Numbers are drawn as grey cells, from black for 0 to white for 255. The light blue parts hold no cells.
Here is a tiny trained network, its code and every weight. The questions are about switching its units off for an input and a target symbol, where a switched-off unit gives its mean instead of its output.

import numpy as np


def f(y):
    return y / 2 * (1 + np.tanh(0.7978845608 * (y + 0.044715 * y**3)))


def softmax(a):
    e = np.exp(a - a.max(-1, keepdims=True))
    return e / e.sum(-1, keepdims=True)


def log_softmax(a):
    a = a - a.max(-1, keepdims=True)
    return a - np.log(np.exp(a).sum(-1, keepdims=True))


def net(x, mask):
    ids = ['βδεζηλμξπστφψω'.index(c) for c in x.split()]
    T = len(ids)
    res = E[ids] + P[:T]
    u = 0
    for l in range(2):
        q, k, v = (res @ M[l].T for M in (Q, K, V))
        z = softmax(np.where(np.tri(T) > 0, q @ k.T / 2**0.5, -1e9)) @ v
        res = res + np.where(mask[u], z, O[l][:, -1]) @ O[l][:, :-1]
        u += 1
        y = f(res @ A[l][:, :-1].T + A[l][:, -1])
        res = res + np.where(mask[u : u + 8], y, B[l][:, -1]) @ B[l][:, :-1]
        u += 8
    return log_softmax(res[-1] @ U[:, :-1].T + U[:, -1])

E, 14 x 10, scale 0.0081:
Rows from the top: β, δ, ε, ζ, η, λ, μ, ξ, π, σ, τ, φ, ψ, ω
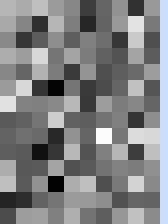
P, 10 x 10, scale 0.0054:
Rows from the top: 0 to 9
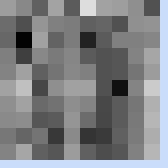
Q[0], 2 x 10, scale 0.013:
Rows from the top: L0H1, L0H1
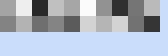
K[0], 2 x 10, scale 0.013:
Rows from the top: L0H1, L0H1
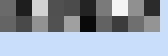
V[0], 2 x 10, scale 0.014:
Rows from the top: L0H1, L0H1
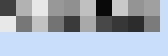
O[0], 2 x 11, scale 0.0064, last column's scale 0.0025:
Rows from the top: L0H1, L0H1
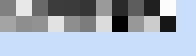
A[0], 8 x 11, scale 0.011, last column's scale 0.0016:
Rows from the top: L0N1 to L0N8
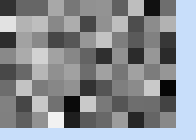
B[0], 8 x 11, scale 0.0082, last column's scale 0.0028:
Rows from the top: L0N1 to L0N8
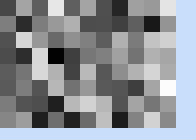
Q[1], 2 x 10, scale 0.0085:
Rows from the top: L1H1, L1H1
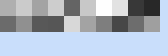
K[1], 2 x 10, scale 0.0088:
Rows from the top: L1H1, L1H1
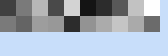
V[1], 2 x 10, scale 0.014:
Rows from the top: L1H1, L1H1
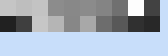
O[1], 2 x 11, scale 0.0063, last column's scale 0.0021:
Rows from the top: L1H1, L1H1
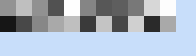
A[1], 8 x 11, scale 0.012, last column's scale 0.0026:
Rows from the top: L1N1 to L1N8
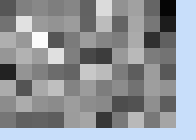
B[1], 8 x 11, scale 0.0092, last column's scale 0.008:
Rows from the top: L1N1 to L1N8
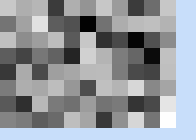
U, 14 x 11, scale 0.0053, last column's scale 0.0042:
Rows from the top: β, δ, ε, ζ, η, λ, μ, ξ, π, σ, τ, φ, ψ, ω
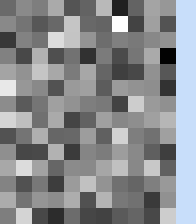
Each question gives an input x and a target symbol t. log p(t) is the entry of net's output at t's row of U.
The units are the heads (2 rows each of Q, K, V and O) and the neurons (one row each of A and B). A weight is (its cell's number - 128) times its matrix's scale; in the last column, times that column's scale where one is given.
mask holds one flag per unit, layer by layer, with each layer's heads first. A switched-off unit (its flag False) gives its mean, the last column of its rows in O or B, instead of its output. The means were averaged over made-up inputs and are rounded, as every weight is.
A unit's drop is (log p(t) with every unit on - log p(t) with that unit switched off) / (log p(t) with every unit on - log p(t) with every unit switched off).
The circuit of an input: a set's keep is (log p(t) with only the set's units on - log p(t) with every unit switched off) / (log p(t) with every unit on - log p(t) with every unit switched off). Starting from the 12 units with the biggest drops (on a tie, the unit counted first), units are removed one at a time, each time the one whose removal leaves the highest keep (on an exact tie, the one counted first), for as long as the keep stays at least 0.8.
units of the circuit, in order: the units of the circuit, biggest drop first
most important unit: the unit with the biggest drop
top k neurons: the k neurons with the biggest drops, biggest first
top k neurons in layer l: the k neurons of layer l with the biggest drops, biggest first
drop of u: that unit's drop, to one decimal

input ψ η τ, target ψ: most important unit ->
L1H1
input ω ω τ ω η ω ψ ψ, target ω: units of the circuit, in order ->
(L0H1, L1N7)
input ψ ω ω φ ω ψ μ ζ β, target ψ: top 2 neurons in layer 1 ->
(L1N1, L1N2)
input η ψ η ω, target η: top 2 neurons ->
(L0N6, L1N7)
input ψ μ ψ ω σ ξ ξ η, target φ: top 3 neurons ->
(L0N7, L1N1, L0N4)
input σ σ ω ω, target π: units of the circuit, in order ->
(L0H1, L1H1)
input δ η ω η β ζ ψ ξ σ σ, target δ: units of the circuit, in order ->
(L1H1, L0N6, L1N4, L0H1)
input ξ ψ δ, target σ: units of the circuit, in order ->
(L1H1, L0N8)
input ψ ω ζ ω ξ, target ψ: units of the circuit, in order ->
(L1H1, L1N1)
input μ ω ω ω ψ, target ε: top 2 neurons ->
(L0N1, L0N2)
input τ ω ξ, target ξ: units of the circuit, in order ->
(L1H1, L0H1, L0N8, L1N6)
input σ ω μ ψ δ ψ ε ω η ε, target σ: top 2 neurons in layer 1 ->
(L1N1, L1N2)
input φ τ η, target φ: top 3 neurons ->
(L0N7, L1N7, L0N8)
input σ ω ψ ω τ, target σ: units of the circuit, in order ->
(L1H1)
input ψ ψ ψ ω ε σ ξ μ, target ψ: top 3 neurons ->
(L1N1, L0N2, L0N1)
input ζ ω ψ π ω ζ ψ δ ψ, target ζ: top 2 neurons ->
(L1N2, L1N7)
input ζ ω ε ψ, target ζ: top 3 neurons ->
(L1N2, L1N7, L0N6)
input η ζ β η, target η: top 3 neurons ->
(L1N7, L0N6, L0N8)
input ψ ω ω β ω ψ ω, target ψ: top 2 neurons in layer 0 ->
(L0N1, L0N3)
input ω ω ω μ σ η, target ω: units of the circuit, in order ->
(L0H1)
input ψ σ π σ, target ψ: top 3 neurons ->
(L1N1, L0N1, L0N3)
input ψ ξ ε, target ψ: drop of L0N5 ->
-0.1
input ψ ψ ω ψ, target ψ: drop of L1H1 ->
1.8
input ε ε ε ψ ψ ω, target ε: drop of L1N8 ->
0.0
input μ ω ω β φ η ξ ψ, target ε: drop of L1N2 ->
0.1
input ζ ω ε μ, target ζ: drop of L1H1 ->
0.7
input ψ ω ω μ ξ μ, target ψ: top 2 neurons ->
(L0N2, L1N1)
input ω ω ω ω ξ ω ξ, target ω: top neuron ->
(L0N8)
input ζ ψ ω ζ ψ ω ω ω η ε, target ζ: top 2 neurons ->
(L1N2, L1N7)
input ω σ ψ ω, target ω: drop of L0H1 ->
1.1
